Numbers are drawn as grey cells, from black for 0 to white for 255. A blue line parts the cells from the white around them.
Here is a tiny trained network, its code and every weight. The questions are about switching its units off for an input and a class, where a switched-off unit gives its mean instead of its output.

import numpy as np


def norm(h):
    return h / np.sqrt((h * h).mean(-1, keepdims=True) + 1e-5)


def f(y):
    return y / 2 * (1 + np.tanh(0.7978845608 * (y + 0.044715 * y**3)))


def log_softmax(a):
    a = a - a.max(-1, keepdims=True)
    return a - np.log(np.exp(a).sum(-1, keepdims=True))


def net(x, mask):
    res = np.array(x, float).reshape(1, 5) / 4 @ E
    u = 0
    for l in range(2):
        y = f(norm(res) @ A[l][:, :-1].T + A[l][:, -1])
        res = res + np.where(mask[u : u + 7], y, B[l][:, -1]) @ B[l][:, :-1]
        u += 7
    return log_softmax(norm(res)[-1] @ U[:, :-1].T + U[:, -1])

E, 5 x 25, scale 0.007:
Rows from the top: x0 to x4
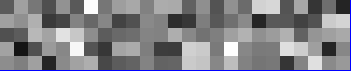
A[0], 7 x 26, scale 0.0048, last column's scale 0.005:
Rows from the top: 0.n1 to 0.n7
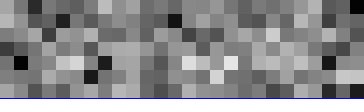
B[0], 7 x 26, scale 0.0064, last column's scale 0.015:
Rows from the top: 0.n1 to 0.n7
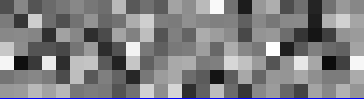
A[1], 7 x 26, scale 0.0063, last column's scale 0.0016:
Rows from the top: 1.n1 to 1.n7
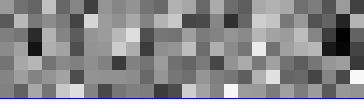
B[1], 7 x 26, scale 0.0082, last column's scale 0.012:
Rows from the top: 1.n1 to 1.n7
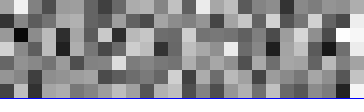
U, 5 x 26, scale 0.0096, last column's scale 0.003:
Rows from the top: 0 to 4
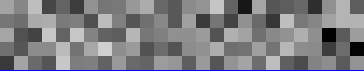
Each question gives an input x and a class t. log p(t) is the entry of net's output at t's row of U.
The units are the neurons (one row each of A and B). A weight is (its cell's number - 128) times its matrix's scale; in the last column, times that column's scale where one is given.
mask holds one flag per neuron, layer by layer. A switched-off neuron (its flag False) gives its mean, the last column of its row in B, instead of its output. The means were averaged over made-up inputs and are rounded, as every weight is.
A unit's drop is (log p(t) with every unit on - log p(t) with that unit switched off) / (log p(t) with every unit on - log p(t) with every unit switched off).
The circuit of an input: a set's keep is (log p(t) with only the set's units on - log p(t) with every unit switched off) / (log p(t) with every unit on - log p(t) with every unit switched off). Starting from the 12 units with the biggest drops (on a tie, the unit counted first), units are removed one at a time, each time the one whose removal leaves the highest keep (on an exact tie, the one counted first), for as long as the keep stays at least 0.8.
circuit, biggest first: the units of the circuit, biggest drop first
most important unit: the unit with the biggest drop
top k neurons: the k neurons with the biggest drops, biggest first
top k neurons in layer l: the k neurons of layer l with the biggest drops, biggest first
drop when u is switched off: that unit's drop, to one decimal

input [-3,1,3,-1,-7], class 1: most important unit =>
0.n6
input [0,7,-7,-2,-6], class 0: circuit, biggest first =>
[1.n7 0.n5]
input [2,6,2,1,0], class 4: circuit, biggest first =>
[1.n4 0.n5]
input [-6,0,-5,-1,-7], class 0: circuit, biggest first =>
[0.n5 1.n2 1.n7]
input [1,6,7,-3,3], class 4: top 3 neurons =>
[1.n3 1.n4 0.n3]
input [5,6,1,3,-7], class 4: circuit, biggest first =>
[0.n5 1.n3]
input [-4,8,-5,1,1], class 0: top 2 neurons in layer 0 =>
[0.n5 0.n2]
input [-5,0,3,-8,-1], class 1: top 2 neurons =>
[1.n7 0.n4]
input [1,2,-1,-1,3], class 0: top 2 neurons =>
[0.n5 1.n2]
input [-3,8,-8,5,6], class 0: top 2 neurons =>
[0.n5 0.n2]
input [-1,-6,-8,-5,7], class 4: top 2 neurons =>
[0.n5 1.n3]
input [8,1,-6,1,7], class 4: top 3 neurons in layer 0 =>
[0.n5 0.n2 0.n7]
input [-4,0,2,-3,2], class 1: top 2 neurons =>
[0.n5 1.n7]
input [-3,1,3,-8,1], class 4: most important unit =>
1.n3
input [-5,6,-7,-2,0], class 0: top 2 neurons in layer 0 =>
[0.n2 0.n5]
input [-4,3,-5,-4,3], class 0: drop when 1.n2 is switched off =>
0.1
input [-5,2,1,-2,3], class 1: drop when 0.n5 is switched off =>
0.4
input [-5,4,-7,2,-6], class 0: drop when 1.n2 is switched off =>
0.2
